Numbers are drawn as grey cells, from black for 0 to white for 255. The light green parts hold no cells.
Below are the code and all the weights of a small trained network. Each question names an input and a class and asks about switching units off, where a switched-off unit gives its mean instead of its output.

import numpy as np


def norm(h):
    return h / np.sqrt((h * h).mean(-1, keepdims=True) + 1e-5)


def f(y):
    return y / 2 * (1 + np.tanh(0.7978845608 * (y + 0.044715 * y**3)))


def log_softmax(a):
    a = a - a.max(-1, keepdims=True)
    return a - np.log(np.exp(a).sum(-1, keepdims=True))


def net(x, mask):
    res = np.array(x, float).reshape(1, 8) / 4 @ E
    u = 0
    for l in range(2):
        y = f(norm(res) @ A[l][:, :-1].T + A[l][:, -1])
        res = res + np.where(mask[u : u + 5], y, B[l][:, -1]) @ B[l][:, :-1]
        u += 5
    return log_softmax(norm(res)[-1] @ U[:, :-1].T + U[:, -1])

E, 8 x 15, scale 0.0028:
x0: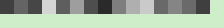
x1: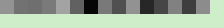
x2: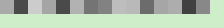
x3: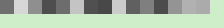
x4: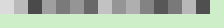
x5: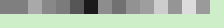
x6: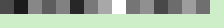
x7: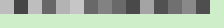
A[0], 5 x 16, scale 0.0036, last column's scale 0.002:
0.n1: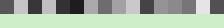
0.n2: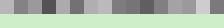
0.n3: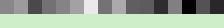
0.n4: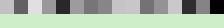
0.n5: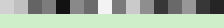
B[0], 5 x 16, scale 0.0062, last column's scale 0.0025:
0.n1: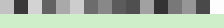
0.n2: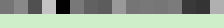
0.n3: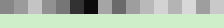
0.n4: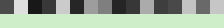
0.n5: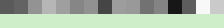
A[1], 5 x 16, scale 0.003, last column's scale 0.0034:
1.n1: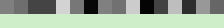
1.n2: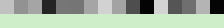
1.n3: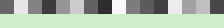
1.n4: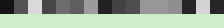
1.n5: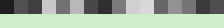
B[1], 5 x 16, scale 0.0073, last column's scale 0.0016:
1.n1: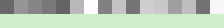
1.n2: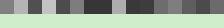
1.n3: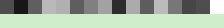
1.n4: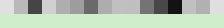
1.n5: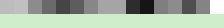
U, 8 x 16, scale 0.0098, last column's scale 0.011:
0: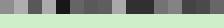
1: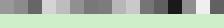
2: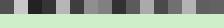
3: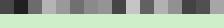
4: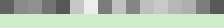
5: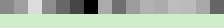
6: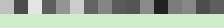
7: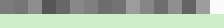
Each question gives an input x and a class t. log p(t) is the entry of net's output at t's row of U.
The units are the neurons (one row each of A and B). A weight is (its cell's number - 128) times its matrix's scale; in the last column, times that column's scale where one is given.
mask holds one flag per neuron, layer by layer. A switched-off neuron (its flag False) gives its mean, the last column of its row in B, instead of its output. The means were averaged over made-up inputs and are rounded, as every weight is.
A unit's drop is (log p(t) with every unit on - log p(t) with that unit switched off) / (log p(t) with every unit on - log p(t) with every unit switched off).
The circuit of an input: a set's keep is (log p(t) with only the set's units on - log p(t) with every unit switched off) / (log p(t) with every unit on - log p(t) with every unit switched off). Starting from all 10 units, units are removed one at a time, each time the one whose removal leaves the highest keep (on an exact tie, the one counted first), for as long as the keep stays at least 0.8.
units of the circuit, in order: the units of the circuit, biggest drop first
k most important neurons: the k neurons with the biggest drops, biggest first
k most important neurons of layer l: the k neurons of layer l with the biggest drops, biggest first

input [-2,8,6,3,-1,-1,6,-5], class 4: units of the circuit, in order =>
(1.n1)
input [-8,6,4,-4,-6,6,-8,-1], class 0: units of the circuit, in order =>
(1.n2, 0.n3)
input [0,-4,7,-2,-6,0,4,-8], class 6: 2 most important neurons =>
(0.n1, 0.n5)
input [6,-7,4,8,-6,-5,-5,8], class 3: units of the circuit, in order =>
(1.n3, 0.n1)
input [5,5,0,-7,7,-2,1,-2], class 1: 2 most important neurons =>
(0.n5, 1.n3)
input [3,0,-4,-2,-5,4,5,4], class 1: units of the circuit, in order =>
(1.n4, 0.n1)
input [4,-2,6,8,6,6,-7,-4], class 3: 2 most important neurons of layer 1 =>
(1.n3, 1.n4)
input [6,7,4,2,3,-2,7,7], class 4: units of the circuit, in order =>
(1.n1, 0.n1)
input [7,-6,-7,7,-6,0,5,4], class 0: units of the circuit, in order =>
(1.n5, 0.n4)
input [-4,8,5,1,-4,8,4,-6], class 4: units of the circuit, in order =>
(1.n1, 0.n3)
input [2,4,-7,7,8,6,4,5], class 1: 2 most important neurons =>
(0.n5, 0.n4)
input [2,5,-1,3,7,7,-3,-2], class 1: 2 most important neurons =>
(0.n5, 0.n3)
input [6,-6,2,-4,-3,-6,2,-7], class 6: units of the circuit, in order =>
(0.n1, 1.n1, 1.n3)
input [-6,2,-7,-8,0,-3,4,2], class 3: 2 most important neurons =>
(0.n4, 1.n5)
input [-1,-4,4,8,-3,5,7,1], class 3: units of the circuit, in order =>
(1.n3, 0.n3)
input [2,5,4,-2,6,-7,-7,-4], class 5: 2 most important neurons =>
(0.n3, 1.n4)
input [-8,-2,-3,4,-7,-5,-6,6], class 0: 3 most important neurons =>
(1.n2, 0.n1, 0.n5)
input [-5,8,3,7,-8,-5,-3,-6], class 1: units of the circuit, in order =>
(1.n4)
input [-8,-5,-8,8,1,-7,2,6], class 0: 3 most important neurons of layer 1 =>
(1.n2, 1.n1, 1.n4)
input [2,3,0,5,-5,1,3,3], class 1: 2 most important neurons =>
(1.n4, 0.n1)
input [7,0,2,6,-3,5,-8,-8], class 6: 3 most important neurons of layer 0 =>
(0.n1, 0.n2, 0.n3)
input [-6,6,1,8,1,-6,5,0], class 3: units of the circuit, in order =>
(1.n3)
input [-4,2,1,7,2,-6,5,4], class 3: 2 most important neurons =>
(1.n3, 0.n1)
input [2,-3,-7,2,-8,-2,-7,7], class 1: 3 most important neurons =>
(1.n4, 0.n1, 0.n4)
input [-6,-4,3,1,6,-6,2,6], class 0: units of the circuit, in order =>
(0.n1, 1.n2)
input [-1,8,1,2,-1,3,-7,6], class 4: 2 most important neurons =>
(1.n1, 0.n1)
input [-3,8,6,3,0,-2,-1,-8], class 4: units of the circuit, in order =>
(1.n1)
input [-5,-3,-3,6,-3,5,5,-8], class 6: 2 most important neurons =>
(0.n1, 0.n3)
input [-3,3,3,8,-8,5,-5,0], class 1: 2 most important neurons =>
(1.n4, 0.n3)
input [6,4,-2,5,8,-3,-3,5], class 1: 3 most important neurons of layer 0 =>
(0.n5, 0.n2, 0.n1)
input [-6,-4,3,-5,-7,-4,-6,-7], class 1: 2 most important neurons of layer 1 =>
(1.n4, 1.n5)
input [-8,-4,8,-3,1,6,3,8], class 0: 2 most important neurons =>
(0.n1, 1.n2)
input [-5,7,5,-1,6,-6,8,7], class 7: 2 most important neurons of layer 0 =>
(0.n1, 0.n5)
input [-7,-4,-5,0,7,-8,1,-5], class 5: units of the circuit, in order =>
(0.n3)
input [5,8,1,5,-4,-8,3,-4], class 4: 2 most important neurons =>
(1.n1, 0.n2)
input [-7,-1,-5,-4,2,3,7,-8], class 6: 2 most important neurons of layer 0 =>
(0.n1, 0.n4)
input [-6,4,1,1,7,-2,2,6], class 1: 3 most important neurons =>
(0.n5, 1.n5, 0.n1)
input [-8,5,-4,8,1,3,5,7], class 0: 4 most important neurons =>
(0.n1, 1.n2, 0.n2, 0.n4)
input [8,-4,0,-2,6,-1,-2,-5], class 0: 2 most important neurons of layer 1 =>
(1.n5, 1.n4)
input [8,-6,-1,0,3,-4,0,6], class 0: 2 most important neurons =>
(1.n5, 0.n1)
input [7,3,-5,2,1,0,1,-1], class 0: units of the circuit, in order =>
(1.n5)
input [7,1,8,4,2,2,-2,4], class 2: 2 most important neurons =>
(0.n4, 0.n2)
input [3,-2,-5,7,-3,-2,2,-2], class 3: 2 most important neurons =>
(1.n3, 0.n4)
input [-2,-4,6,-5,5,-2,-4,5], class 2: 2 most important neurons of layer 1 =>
(1.n4, 1.n3)
